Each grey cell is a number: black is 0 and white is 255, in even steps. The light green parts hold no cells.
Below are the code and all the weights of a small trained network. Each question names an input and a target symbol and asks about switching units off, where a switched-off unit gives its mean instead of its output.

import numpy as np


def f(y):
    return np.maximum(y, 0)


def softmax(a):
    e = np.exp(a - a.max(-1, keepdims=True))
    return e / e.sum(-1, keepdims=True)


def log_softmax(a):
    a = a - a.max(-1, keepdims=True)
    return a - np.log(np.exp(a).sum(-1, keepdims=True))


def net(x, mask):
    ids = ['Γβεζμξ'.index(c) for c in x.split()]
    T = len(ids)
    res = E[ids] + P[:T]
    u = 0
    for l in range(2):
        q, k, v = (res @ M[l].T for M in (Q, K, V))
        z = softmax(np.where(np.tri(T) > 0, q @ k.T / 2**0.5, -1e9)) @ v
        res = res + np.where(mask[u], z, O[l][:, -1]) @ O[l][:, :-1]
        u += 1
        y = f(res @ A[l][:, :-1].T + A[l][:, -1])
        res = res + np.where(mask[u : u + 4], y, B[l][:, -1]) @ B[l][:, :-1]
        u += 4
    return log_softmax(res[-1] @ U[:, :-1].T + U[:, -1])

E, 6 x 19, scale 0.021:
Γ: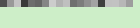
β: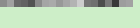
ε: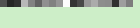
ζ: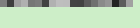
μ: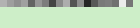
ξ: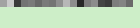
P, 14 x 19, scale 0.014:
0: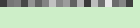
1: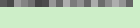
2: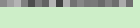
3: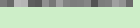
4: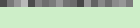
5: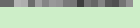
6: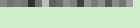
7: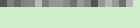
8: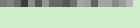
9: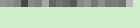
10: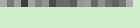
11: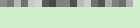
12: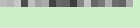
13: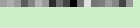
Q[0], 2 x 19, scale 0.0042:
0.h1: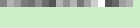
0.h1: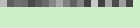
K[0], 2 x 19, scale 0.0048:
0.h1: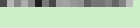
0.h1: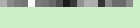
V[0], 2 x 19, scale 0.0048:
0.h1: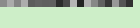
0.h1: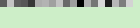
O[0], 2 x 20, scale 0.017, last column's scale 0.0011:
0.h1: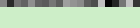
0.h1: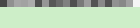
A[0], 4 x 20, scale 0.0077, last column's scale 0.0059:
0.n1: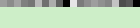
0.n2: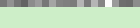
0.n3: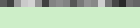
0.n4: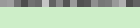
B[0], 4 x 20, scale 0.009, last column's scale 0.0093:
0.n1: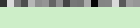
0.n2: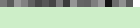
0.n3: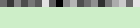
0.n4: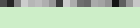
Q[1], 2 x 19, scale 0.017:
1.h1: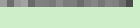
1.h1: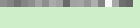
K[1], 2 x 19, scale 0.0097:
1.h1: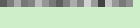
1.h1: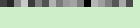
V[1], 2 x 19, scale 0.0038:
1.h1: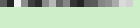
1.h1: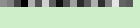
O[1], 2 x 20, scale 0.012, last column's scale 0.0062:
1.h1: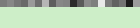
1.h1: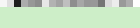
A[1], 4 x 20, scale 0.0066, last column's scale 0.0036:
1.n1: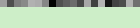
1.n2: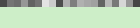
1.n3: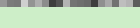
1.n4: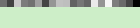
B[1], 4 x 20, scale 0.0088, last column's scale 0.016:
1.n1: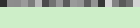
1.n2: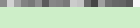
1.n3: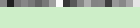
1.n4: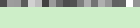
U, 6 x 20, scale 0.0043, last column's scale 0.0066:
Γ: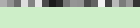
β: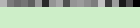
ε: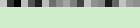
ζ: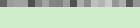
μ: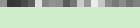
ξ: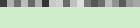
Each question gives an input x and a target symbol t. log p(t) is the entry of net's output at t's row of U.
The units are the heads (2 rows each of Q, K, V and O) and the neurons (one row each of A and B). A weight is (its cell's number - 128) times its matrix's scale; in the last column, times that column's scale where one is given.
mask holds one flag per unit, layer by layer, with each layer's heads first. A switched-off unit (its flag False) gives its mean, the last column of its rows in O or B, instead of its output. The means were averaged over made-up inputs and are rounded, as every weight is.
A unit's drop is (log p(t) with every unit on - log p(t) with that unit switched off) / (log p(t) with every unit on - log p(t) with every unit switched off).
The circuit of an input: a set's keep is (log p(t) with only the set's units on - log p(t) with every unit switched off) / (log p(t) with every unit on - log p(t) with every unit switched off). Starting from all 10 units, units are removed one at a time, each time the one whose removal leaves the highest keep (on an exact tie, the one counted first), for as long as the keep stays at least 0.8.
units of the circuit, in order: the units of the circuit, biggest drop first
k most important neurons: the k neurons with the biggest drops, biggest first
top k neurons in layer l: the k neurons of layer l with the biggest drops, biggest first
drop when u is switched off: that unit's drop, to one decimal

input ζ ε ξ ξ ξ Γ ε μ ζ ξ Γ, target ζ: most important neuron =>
[0.n4]
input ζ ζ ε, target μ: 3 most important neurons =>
[0.n2, 1.n4, 0.n3]
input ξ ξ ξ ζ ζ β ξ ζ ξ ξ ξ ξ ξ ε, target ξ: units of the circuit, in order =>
[1.n1, 0.h1]
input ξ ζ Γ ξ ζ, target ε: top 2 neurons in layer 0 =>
[0.n3, 0.n2]
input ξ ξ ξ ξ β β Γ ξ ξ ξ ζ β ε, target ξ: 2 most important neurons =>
[1.n2, 0.n3]
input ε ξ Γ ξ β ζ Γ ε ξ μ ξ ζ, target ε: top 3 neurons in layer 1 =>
[1.n1, 1.n3, 1.n4]
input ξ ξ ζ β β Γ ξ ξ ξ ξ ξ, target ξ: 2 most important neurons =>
[1.n1, 0.n3]
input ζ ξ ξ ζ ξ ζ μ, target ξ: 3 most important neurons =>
[1.n1, 0.n3, 0.n2]
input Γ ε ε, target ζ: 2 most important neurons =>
[0.n2, 0.n1]
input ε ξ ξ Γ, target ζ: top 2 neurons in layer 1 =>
[1.n3, 1.n2]
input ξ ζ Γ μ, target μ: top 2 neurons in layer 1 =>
[1.n3, 1.n4]
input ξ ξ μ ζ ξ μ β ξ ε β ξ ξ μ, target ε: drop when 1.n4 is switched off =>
0.1
